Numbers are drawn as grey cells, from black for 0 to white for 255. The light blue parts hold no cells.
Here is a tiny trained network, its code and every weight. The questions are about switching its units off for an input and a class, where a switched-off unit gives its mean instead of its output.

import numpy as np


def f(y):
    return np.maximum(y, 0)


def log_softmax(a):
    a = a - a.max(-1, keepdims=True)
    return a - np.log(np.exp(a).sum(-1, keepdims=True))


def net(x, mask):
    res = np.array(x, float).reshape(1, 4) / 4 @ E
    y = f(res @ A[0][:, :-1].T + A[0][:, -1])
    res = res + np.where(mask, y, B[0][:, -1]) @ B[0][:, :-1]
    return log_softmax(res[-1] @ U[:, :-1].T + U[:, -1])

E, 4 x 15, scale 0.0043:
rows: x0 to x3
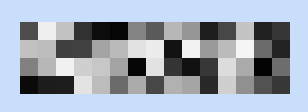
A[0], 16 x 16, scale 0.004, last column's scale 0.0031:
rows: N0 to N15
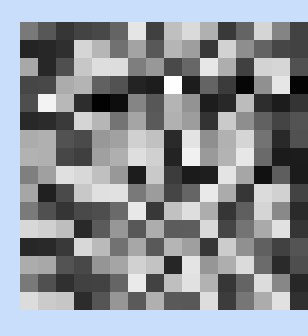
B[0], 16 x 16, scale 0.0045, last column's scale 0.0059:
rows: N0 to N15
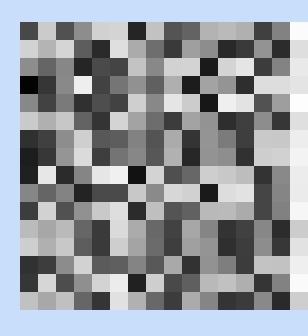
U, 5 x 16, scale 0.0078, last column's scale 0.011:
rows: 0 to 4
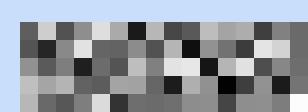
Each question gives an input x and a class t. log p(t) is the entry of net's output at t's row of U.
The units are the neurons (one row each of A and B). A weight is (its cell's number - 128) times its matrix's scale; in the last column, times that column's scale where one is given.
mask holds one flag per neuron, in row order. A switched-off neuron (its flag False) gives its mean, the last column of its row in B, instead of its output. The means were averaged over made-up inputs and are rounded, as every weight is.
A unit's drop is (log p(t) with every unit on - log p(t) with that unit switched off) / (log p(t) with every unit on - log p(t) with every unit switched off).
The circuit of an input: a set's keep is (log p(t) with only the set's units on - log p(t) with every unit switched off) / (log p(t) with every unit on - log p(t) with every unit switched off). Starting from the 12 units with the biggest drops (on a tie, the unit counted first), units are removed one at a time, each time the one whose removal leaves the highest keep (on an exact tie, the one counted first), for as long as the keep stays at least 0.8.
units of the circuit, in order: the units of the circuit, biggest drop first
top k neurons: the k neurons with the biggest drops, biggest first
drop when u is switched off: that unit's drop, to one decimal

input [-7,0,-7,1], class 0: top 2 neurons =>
[N14; N10]
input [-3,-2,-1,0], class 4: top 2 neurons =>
[N4; N7]
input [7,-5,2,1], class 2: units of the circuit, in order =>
[N4]
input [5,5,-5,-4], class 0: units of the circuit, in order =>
[N14; N0]
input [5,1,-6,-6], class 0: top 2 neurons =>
[N14; N0]
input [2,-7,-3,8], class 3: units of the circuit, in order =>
[N1; N12]
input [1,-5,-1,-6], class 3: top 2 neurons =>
[N15; N11]
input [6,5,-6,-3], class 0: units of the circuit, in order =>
[N14; N0]
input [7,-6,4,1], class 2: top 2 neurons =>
[N4; N7]
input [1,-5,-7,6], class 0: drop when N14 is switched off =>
0.2
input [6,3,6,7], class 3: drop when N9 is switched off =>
0.2
